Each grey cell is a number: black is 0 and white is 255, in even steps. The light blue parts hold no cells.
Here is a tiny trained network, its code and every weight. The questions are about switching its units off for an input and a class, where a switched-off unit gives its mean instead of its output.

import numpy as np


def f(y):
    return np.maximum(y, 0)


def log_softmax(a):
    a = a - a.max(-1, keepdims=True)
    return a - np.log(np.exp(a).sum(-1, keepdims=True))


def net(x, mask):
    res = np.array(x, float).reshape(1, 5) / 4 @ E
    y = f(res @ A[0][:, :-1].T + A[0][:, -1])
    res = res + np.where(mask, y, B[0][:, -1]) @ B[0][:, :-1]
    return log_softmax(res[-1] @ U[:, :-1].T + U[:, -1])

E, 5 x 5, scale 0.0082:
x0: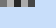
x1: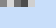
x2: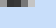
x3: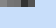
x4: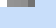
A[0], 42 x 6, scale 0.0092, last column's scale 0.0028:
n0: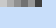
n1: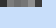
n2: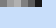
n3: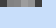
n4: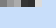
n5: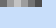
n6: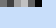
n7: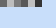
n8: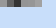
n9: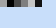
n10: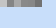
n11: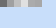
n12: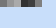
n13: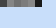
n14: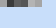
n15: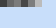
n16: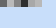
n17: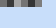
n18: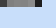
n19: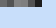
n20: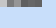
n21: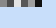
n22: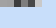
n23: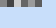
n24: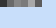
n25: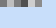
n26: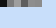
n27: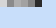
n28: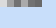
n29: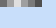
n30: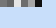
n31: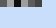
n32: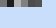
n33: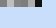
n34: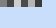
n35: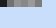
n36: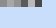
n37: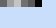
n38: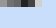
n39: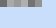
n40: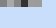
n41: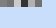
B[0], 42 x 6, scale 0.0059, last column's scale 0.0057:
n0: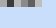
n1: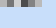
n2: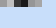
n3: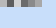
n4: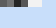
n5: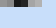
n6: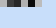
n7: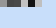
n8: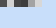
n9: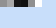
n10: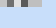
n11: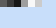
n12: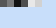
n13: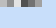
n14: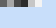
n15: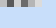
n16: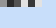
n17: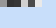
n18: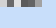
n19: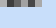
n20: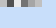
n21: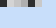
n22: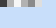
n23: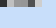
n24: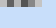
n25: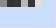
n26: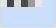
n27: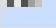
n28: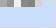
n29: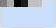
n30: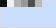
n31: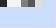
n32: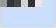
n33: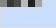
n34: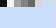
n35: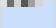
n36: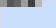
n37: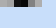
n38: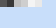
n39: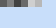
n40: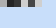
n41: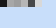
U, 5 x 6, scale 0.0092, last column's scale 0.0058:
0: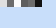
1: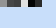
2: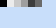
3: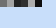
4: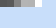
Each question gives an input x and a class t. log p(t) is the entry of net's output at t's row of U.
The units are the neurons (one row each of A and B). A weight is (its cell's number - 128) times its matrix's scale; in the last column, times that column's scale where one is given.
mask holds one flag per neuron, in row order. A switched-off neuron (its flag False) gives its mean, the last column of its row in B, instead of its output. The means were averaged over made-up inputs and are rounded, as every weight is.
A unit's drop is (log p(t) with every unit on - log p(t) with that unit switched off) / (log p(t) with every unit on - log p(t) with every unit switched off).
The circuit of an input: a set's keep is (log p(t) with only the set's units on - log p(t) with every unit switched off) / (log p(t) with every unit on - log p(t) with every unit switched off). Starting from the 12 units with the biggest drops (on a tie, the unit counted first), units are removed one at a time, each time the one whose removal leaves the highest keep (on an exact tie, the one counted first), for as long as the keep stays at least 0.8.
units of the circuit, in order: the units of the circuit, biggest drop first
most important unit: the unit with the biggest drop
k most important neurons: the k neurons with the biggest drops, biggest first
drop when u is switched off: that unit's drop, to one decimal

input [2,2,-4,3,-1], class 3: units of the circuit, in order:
(n4 n12)
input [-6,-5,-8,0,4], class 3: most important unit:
n29
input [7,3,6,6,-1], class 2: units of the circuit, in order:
(n31 n22)
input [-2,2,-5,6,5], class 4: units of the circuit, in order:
(n4 n38)
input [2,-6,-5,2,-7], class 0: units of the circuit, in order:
(n26 n35)
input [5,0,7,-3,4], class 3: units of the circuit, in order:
(n9 n8)
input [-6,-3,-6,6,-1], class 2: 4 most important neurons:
(n21 n30 n41 n34)
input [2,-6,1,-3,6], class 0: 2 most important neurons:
(n27 n28)
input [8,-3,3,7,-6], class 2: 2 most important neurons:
(n31 n22)
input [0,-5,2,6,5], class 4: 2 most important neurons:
(n38 n26)
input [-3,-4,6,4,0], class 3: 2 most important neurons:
(n9 n14)
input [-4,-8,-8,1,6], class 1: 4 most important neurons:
(n32 n17 n6 n14)
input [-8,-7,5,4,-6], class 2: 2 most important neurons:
(n34 n21)
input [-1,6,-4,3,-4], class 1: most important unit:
n16
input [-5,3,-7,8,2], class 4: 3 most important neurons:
(n38 n9 n16)
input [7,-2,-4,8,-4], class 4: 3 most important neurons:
(n4 n38 n12)
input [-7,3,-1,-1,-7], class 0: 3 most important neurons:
(n26 n35 n24)
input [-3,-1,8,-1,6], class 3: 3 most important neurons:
(n9 n14 n8)
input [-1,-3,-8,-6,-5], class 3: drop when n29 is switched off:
0.1
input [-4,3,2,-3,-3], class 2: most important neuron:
(n34)
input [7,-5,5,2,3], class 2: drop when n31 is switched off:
0.2
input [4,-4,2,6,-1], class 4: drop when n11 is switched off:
-0.1
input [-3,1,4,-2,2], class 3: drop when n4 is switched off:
-0.1
